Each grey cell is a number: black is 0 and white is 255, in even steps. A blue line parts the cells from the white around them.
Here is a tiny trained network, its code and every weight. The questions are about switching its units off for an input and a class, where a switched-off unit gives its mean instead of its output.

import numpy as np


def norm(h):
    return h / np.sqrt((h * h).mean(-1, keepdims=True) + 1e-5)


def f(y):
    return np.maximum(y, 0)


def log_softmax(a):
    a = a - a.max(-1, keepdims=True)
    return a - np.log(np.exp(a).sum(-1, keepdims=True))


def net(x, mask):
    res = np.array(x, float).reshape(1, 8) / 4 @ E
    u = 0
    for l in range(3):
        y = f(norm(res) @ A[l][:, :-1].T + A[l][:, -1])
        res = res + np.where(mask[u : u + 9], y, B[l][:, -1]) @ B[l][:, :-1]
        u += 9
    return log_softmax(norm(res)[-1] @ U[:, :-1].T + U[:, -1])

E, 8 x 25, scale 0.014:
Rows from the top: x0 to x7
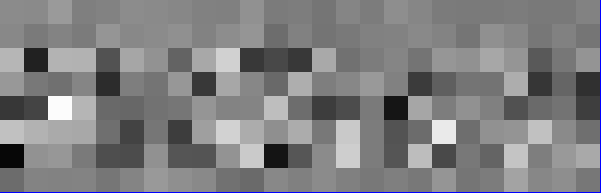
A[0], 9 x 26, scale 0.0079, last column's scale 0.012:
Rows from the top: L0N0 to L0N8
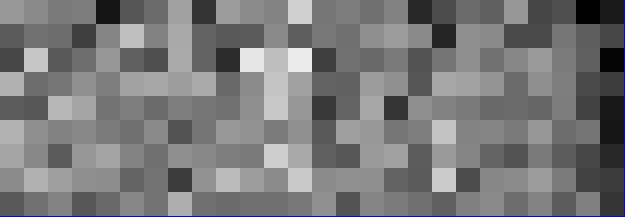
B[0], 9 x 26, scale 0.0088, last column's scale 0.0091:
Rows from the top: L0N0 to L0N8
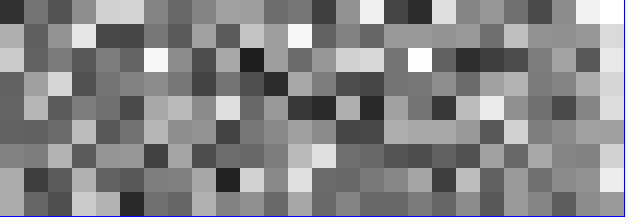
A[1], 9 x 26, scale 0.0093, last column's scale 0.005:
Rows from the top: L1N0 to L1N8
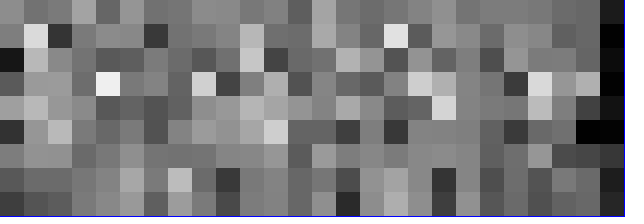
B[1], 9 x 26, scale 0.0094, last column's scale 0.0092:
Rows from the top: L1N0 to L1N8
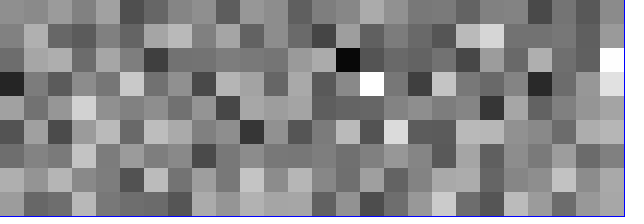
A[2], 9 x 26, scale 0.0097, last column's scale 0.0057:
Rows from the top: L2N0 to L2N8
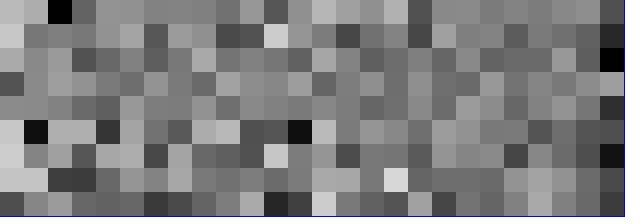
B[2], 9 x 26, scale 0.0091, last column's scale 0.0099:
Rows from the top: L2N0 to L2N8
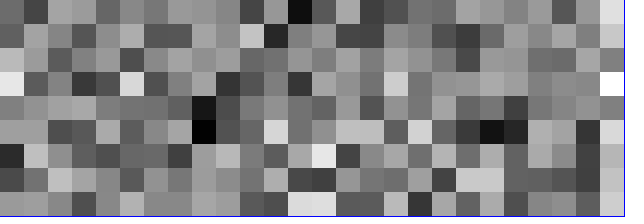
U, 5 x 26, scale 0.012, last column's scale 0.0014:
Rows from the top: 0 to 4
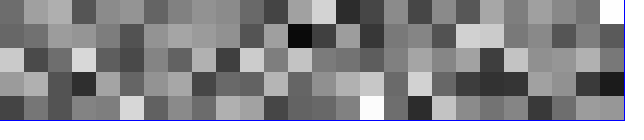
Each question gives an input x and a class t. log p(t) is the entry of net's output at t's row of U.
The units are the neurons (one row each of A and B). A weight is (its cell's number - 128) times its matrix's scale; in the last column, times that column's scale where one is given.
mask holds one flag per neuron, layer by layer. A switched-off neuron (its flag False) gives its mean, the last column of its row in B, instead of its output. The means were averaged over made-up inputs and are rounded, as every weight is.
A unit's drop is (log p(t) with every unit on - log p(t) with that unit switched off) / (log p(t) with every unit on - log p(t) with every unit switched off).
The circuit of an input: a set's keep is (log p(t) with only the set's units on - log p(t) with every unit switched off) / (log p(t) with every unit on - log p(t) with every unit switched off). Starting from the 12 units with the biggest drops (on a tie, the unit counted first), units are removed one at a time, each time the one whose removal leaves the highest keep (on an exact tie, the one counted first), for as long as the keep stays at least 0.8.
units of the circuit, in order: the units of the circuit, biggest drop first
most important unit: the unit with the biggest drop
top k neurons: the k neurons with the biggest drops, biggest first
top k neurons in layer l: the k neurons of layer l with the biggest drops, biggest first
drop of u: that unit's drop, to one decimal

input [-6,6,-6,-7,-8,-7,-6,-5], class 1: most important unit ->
L2N0
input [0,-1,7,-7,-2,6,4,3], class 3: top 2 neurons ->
(L2N5 L0N0)
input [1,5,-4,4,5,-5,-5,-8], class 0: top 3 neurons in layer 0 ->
(L0N6 L0N7 L0N3)
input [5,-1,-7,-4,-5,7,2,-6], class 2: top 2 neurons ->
(L0N7 L2N5)
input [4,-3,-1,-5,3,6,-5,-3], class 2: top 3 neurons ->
(L0N7 L1N2 L1N4)
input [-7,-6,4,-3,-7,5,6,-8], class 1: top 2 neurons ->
(L1N1 L2N0)
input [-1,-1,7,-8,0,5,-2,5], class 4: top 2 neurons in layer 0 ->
(L0N2 L0N4)
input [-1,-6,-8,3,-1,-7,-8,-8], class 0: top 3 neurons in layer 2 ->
(L2N6 L2N1 L2N5)
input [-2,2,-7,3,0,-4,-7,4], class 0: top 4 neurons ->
(L0N6 L2N6 L2N5 L2N1)
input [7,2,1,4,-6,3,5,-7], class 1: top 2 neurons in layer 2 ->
(L2N0 L2N7)
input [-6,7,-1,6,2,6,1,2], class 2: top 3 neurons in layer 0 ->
(L0N7 L0N5 L0N3)
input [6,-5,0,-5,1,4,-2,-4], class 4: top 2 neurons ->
(L1N3 L0N1)
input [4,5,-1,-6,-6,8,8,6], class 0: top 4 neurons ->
(L1N2 L0N1 L2N8 L0N0)
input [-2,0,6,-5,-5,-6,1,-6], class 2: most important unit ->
L0N2
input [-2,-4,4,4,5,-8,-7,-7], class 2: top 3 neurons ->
(L0N1 L1N8 L1N2)
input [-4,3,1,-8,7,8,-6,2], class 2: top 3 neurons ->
(L0N7 L0N0 L1N4)
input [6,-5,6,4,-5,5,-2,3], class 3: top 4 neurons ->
(L2N5 L0N1 L0N4 L1N5)
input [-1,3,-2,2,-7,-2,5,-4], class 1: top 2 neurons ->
(L1N1 L2N7)
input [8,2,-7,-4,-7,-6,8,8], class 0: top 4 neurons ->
(L1N2 L2N8 L2N5 L0N4)
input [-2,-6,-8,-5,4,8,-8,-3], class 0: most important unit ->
L0N6
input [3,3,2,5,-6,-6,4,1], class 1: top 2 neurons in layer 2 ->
(L2N0 L2N7)
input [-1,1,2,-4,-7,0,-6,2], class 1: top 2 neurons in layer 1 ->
(L1N2 L1N1)
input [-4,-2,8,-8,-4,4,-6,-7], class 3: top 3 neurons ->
(L2N5 L0N0 L1N2)
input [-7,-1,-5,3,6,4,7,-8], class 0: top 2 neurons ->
(L1N2 L2N8)
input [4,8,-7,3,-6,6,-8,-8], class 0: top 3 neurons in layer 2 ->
(L2N6 L2N5 L2N1)
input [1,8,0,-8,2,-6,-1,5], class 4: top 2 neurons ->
(L1N3 L0N7)
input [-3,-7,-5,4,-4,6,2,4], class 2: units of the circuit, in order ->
(L0N7)
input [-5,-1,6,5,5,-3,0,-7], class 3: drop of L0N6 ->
0.0
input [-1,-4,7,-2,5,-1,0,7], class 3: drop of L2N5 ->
1.1
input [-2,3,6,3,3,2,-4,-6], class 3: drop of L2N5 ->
1.6
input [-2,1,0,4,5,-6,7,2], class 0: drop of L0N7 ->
0.1
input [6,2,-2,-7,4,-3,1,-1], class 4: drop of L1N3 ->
1.6
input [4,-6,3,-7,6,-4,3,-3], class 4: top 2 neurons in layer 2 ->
(L2N0 L2N7)
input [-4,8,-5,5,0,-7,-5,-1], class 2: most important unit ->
L0N1
